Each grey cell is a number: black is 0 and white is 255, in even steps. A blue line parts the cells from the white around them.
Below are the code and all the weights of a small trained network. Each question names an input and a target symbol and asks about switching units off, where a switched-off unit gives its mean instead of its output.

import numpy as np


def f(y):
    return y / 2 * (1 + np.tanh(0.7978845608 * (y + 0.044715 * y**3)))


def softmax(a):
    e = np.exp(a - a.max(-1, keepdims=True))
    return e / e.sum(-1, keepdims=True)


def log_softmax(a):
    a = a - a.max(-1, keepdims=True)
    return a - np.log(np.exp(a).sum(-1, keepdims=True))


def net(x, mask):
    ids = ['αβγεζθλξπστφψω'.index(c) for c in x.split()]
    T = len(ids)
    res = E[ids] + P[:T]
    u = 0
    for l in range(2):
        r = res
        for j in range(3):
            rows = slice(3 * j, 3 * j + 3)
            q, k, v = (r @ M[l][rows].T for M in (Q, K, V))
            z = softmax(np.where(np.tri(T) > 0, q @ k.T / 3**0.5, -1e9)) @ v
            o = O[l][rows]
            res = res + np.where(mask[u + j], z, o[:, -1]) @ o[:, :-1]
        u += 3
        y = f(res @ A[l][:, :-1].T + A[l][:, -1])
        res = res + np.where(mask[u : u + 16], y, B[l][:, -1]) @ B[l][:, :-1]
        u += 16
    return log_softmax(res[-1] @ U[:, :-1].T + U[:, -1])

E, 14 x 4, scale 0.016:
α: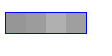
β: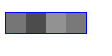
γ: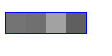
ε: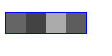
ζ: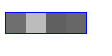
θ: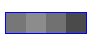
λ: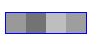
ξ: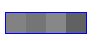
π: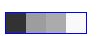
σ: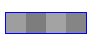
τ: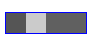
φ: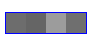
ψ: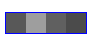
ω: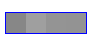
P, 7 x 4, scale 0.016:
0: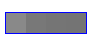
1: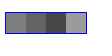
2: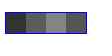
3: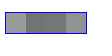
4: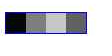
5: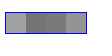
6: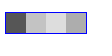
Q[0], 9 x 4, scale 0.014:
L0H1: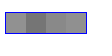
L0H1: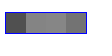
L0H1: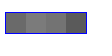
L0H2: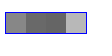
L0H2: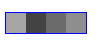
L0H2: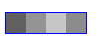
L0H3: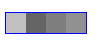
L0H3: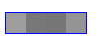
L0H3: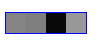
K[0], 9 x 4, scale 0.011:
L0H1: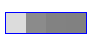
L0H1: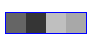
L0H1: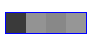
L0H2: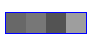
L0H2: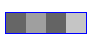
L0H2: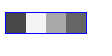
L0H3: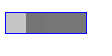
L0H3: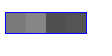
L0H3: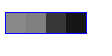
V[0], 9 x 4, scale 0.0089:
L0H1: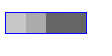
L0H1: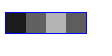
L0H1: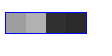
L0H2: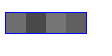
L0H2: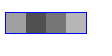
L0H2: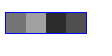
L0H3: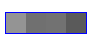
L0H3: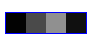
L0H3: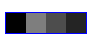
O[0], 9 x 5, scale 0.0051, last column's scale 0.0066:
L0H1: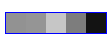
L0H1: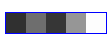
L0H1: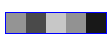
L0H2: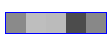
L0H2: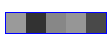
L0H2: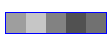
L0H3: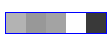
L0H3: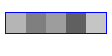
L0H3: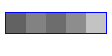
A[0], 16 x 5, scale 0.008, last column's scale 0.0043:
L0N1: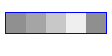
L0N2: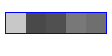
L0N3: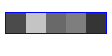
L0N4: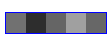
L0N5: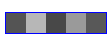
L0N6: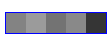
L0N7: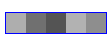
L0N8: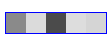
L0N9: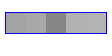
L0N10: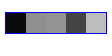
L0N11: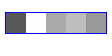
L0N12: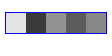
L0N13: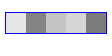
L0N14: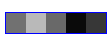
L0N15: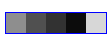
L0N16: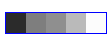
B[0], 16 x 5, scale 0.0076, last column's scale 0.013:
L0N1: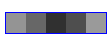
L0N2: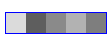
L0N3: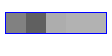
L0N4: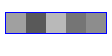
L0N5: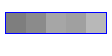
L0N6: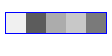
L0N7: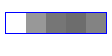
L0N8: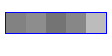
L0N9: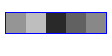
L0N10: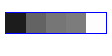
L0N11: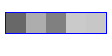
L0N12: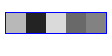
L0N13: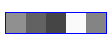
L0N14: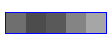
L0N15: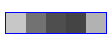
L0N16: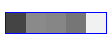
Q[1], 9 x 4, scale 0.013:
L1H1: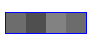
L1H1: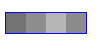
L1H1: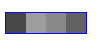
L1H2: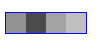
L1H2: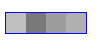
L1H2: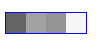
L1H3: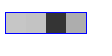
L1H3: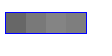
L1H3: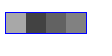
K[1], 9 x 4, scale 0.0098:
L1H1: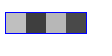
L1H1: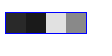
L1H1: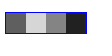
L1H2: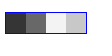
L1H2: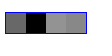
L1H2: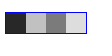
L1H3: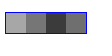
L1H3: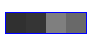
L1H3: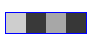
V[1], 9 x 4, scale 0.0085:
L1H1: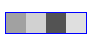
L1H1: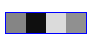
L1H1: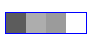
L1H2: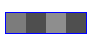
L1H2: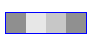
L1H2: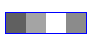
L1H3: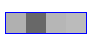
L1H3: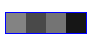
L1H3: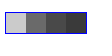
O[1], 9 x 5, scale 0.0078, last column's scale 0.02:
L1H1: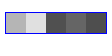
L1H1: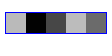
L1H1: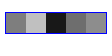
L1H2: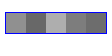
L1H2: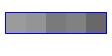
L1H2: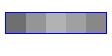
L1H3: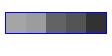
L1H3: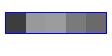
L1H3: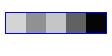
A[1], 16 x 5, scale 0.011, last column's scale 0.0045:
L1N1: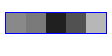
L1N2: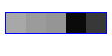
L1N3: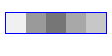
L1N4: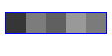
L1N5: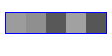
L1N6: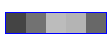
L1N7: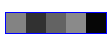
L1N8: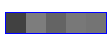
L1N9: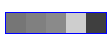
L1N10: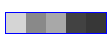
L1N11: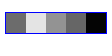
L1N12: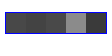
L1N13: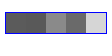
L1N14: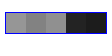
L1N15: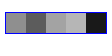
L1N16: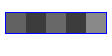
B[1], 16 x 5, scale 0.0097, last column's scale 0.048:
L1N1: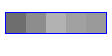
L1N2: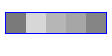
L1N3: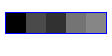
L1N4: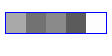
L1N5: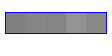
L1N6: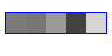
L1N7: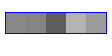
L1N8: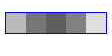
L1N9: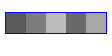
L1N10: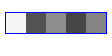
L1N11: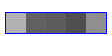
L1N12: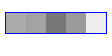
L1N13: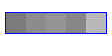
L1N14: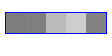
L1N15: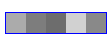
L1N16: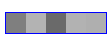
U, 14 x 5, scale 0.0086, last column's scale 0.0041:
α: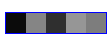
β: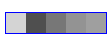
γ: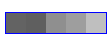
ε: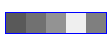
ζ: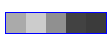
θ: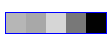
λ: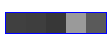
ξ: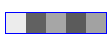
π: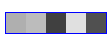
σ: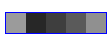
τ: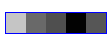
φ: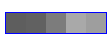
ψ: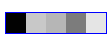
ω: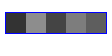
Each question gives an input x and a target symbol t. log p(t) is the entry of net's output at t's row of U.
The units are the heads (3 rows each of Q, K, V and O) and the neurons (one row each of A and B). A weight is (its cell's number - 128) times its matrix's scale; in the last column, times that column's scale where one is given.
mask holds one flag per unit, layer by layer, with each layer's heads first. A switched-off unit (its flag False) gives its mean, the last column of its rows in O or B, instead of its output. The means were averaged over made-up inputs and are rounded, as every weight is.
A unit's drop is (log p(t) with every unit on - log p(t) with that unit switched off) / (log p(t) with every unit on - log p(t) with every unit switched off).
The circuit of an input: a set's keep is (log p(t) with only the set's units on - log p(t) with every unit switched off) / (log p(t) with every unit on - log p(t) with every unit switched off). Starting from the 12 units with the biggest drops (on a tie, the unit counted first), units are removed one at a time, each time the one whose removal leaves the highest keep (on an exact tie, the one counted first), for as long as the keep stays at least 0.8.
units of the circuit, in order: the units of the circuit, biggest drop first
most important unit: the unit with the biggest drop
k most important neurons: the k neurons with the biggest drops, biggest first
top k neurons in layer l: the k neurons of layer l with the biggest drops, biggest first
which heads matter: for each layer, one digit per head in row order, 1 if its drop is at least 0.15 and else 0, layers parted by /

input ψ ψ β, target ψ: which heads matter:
010 / 101
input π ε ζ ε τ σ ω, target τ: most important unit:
L1N11
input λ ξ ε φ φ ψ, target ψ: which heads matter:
001 / 101
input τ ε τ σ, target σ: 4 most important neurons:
(L1N3; L0N10; L0N13; L1N10)
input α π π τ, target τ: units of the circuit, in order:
(L1H1; L1N11)
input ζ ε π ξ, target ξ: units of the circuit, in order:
(L1H3; L0N10; L0H1)
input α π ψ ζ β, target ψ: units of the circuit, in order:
(L1H1; L0H1)
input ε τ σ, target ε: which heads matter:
000 / 100
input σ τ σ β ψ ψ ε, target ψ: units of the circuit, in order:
(L0H2; L1H1)
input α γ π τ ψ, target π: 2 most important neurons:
(L1N12; L1N16)
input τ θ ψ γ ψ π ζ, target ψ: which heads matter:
010 / 110
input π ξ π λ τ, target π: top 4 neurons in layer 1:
(L1N12; L1N8; L1N16; L1N4)
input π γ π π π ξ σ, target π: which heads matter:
000 / 101
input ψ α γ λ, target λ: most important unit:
L1N3
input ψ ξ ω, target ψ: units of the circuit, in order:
(L1H1; L0H2)
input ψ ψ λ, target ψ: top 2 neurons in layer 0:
(L0N3; L0N5)
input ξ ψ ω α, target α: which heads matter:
101 / 000
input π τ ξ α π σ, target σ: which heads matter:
110 / 101
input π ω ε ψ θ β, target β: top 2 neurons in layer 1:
(L1N10; L1N4)
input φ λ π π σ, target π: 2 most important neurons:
(L1N12; L1N16)
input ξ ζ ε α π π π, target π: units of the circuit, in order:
(L1H1; L0N11)
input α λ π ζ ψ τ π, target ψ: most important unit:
L0N10
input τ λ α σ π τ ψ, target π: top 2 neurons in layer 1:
(L1N12; L1N8)
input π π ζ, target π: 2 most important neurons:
(L1N16; L0N15)
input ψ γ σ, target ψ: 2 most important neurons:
(L1N4; L1N8)
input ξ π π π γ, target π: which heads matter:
000 / 001
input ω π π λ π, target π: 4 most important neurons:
(L1N12; L1N8; L1N4; L0N3)
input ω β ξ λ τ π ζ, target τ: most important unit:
L1N4
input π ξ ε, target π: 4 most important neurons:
(L1N16; L0N15; L1N12; L0N16)
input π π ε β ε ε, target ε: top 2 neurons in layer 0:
(L0N11; L0N4)
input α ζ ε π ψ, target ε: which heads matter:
000 / 101
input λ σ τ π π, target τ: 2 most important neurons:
(L1N4; L1N8)
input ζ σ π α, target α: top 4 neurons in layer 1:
(L1N3; L1N4; L1N8; L1N12)
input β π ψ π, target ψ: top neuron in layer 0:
(L0N15)
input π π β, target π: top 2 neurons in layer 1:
(L1N16; L1N12)
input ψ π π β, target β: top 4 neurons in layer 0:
(L0N10; L0N11; L0N16; L0N7)
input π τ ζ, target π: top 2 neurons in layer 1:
(L1N16; L1N6)
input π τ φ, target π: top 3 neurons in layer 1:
(L1N16; L1N12; L1N7)
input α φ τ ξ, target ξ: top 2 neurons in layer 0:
(L0N10; L0N11)
